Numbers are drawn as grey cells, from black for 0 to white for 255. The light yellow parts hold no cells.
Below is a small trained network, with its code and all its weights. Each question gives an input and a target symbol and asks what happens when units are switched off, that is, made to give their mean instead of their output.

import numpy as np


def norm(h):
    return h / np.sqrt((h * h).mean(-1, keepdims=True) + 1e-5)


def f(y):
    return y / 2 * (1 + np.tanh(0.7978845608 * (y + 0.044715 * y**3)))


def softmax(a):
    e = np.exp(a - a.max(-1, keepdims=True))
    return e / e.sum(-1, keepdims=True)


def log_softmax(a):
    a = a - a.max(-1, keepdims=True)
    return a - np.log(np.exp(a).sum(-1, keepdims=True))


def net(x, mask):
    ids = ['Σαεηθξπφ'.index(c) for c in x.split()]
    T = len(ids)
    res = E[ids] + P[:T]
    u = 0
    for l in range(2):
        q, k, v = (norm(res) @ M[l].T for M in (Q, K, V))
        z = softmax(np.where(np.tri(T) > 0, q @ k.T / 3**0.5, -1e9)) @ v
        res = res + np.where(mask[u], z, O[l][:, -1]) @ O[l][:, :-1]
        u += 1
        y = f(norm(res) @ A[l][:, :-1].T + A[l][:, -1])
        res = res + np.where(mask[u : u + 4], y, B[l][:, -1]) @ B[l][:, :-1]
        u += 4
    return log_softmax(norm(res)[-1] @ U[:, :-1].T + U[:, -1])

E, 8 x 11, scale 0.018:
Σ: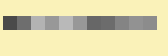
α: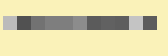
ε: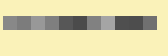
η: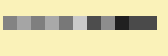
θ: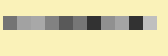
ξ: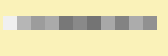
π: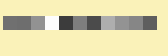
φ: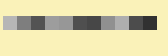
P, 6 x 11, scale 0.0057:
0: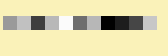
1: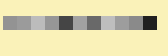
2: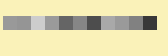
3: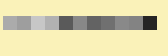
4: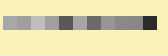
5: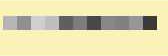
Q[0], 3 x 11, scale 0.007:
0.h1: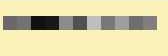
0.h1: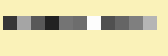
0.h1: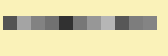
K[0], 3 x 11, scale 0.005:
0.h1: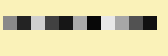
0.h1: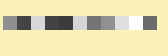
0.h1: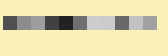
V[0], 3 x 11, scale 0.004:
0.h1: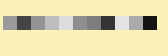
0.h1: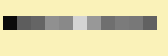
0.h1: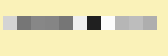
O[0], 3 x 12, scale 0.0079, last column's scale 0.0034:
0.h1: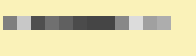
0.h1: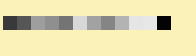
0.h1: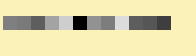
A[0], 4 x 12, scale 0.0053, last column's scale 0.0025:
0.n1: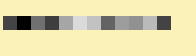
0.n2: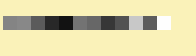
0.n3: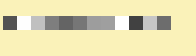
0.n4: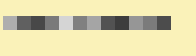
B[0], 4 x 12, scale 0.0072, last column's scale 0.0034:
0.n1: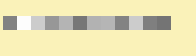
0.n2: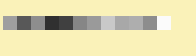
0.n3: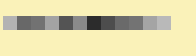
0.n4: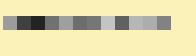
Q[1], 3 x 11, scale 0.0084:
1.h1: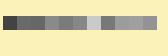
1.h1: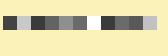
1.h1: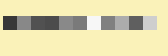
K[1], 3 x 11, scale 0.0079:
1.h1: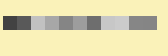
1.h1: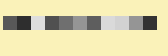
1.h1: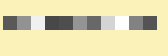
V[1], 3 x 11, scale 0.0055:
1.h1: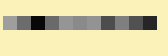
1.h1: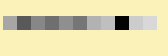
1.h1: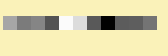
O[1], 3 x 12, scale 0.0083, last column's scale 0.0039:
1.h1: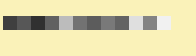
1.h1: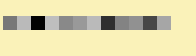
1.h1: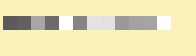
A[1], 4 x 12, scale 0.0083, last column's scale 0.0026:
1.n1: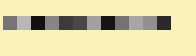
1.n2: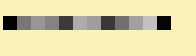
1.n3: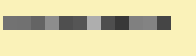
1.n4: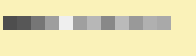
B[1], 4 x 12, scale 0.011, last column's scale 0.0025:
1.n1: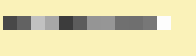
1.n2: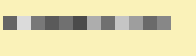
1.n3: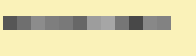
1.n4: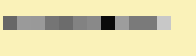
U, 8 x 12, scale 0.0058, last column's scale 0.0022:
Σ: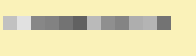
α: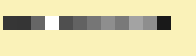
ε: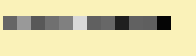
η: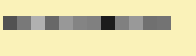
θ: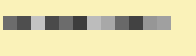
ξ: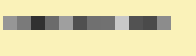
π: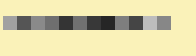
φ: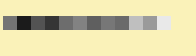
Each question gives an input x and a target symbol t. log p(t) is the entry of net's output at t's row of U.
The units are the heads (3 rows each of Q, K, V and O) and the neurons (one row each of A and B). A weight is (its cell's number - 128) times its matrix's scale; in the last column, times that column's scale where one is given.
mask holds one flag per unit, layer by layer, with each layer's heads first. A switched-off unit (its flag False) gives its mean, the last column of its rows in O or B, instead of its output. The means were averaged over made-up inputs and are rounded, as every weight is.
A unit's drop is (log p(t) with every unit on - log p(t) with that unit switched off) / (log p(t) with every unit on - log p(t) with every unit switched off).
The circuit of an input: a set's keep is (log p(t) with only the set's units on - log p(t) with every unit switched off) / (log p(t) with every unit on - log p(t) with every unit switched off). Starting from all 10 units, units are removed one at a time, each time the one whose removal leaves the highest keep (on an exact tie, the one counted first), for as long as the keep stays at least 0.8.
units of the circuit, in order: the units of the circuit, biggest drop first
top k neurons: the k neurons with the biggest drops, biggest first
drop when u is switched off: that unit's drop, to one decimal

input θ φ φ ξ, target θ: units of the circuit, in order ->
[1.h1 0.h1]
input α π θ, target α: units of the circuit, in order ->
[1.h1 1.n1 0.n4]
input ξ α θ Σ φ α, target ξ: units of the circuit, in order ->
[0.h1]
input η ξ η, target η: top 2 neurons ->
[1.n4 0.n2]
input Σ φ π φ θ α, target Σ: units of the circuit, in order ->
[1.h1 0.h1]
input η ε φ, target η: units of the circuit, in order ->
[1.h1 1.n4 0.h1]
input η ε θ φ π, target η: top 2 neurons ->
[1.n4 0.n2]
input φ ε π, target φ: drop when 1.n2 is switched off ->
0.0
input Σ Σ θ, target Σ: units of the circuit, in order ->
[0.h1 1.h1]
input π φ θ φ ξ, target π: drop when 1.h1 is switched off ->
1.1
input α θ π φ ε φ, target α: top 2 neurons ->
[1.n1 0.n2]
